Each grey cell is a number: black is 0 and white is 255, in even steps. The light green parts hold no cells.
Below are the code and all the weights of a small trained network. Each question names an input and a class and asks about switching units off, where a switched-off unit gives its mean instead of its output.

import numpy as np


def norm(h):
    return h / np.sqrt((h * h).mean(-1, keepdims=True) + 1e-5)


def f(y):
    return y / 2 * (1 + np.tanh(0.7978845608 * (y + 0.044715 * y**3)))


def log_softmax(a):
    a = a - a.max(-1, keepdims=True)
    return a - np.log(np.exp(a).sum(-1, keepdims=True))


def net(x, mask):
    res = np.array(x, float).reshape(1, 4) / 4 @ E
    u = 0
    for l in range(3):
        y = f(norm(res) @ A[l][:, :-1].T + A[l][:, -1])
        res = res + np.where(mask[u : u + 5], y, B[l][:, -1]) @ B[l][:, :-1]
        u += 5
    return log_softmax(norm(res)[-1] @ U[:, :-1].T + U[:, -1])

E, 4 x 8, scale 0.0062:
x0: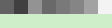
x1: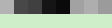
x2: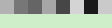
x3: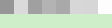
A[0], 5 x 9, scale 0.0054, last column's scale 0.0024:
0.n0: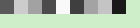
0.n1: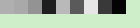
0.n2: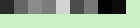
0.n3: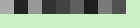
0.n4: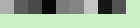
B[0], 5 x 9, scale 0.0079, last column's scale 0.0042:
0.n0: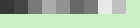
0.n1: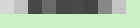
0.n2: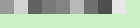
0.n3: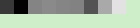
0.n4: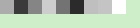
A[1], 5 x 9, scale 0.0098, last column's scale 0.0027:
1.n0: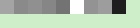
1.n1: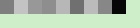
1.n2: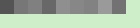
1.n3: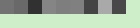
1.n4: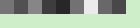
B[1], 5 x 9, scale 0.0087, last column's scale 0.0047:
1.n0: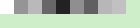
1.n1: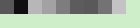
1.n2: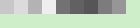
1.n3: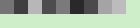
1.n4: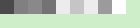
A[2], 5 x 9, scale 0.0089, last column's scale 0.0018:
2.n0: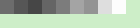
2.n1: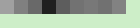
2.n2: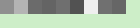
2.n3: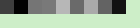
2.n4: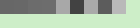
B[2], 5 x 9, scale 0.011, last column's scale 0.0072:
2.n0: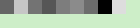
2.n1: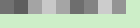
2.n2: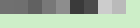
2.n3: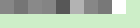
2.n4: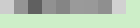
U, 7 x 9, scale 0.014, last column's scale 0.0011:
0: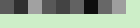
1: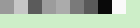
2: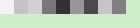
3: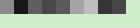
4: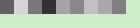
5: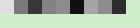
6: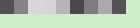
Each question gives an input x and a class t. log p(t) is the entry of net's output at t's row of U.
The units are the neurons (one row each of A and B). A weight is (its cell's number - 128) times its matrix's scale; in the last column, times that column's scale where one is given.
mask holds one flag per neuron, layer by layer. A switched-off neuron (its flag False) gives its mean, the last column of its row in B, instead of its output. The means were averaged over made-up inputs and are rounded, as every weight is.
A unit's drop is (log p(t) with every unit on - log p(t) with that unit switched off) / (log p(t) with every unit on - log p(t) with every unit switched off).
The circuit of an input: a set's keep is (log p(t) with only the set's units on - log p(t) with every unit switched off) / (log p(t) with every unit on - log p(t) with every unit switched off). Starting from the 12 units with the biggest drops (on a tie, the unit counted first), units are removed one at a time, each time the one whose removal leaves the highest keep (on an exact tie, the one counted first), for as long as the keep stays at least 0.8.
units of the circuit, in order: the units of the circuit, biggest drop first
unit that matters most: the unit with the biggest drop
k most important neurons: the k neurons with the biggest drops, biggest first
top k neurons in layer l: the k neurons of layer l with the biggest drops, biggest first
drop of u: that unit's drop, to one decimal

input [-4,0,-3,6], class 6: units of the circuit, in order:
1.n1
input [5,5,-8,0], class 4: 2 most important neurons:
1.n4, 2.n0
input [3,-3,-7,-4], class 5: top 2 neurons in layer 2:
2.n0, 2.n4
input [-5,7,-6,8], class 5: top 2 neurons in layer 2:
2.n2, 2.n3
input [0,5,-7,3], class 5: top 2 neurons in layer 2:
2.n2, 2.n4
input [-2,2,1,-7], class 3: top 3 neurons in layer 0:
0.n4, 0.n1, 0.n0
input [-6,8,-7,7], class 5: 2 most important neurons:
0.n1, 2.n2
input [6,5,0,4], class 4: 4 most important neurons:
1.n4, 0.n2, 2.n0, 2.n3
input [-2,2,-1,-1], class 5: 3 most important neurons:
0.n4, 0.n1, 1.n1
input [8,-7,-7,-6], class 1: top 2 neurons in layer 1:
1.n4, 1.n3
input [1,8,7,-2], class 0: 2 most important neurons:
1.n3, 0.n3
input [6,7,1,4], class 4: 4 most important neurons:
1.n4, 2.n0, 0.n2, 2.n3
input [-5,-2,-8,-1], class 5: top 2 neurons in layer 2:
2.n0, 2.n2
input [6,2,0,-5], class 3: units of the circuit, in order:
1.n4
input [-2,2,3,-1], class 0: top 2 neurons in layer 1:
1.n3, 1.n4
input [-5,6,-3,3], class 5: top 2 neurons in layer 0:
0.n1, 0.n4
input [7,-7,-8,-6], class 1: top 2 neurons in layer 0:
0.n2, 0.n4
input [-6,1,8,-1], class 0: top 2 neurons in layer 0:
0.n2, 0.n3
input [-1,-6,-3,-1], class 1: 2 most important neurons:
0.n2, 0.n4
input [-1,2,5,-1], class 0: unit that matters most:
0.n3
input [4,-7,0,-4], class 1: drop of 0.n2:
0.7
